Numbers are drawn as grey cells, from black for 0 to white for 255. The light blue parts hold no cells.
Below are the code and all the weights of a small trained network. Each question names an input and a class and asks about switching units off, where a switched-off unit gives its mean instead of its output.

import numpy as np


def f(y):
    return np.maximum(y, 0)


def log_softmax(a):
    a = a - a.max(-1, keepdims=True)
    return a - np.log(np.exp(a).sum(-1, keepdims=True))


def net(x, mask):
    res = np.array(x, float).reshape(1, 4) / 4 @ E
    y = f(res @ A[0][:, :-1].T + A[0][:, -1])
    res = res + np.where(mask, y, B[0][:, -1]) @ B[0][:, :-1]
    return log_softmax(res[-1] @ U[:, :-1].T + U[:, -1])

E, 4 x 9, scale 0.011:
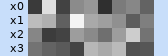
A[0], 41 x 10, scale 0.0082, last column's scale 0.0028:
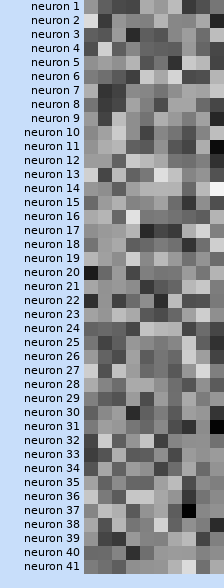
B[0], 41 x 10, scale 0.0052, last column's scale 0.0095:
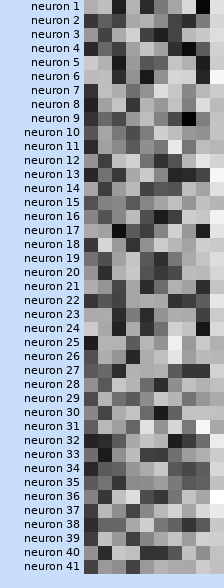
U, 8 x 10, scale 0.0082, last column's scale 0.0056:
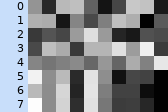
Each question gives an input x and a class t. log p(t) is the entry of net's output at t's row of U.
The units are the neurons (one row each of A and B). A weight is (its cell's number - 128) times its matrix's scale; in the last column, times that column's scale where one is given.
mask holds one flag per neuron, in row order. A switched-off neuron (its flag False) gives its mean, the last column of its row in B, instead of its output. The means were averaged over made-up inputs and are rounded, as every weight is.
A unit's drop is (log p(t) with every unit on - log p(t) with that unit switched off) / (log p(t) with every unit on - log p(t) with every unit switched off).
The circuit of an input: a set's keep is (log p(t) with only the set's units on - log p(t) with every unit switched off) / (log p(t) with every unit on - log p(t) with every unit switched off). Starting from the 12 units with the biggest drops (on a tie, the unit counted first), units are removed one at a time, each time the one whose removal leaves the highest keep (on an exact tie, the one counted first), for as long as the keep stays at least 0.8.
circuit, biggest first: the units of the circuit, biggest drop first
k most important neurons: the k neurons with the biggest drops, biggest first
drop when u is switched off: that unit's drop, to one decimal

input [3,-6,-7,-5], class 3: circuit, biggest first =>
neuron 18
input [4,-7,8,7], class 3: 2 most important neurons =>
neuron 8; neuron 39
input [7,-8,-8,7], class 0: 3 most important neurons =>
neuron 20; neuron 3; neuron 30
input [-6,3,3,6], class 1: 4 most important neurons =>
neuron 6; neuron 1; neuron 24; neuron 32
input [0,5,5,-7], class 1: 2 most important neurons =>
neuron 17; neuron 5
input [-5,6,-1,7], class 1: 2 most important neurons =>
neuron 6; neuron 1
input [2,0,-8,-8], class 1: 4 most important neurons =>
neuron 17; neuron 5; neuron 23; neuron 21
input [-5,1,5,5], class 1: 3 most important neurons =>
neuron 6; neuron 1; neuron 24
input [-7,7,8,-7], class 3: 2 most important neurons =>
neuron 26; neuron 7
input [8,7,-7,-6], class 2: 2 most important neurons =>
neuron 4; neuron 32
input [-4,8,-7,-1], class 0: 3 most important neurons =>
neuron 36; neuron 19; neuron 16
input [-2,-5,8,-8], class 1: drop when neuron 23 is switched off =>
0.2
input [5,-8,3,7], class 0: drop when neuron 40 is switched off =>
0.1
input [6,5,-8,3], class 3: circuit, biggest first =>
neuron 37
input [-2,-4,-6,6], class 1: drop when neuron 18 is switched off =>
-0.1
